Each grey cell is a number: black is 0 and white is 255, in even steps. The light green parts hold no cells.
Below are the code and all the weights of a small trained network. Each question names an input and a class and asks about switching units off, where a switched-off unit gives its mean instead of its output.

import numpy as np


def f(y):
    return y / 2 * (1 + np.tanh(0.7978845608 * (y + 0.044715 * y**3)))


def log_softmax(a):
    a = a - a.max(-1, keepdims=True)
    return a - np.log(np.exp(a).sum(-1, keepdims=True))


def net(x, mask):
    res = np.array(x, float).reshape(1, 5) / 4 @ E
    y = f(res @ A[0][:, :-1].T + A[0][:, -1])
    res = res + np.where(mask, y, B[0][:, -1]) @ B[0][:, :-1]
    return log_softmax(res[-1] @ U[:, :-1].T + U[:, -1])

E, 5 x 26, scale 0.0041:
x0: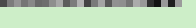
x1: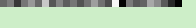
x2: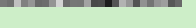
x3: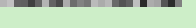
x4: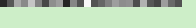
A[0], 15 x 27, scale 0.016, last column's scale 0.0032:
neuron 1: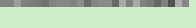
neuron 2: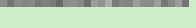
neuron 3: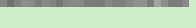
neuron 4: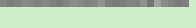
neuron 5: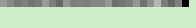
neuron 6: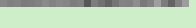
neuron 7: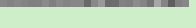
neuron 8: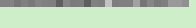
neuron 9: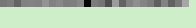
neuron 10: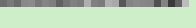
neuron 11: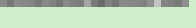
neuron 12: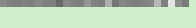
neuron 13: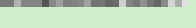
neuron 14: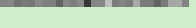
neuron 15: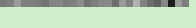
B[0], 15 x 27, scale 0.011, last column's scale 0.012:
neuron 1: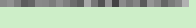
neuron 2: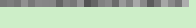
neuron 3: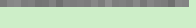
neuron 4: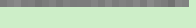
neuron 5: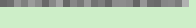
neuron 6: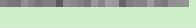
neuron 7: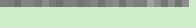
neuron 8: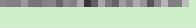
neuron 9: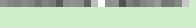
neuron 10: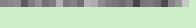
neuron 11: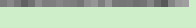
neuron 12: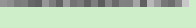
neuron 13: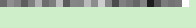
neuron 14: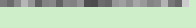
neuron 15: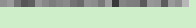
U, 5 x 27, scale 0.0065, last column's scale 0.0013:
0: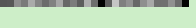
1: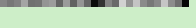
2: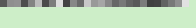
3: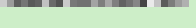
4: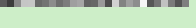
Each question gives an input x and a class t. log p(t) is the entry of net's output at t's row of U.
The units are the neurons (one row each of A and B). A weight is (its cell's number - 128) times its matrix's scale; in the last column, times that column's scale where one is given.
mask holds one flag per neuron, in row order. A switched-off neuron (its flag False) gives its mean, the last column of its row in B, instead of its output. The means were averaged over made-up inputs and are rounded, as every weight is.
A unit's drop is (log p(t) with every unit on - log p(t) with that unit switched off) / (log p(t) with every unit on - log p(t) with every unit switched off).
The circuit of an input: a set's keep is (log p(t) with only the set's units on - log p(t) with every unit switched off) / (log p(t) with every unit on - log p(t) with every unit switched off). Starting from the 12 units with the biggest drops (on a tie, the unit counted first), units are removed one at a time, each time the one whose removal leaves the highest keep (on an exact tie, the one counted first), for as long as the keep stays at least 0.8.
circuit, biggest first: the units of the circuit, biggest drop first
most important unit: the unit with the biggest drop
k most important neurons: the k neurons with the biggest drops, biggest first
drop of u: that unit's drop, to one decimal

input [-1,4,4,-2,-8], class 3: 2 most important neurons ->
[neuron 13; neuron 14]
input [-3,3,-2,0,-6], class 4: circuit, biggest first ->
[neuron 15; neuron 1; neuron 10]
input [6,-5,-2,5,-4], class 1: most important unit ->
neuron 14
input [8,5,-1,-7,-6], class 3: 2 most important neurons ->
[neuron 13; neuron 9]
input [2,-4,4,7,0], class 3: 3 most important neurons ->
[neuron 13; neuron 15; neuron 10]
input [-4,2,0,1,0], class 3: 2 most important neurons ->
[neuron 13; neuron 14]
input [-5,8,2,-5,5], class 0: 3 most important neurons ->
[neuron 13; neuron 9; neuron 15]
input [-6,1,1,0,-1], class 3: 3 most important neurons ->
[neuron 13; neuron 14; neuron 12]
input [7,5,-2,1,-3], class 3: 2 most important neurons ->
[neuron 13; neuron 9]
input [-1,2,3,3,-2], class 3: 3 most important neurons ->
[neuron 13; neuron 14; neuron 10]
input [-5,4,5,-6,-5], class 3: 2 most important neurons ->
[neuron 13; neuron 5]
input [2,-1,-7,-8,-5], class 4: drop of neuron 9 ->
0.1
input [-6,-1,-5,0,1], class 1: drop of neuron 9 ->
0.2
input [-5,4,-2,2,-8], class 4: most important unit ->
neuron 5
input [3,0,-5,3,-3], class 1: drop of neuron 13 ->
0.2
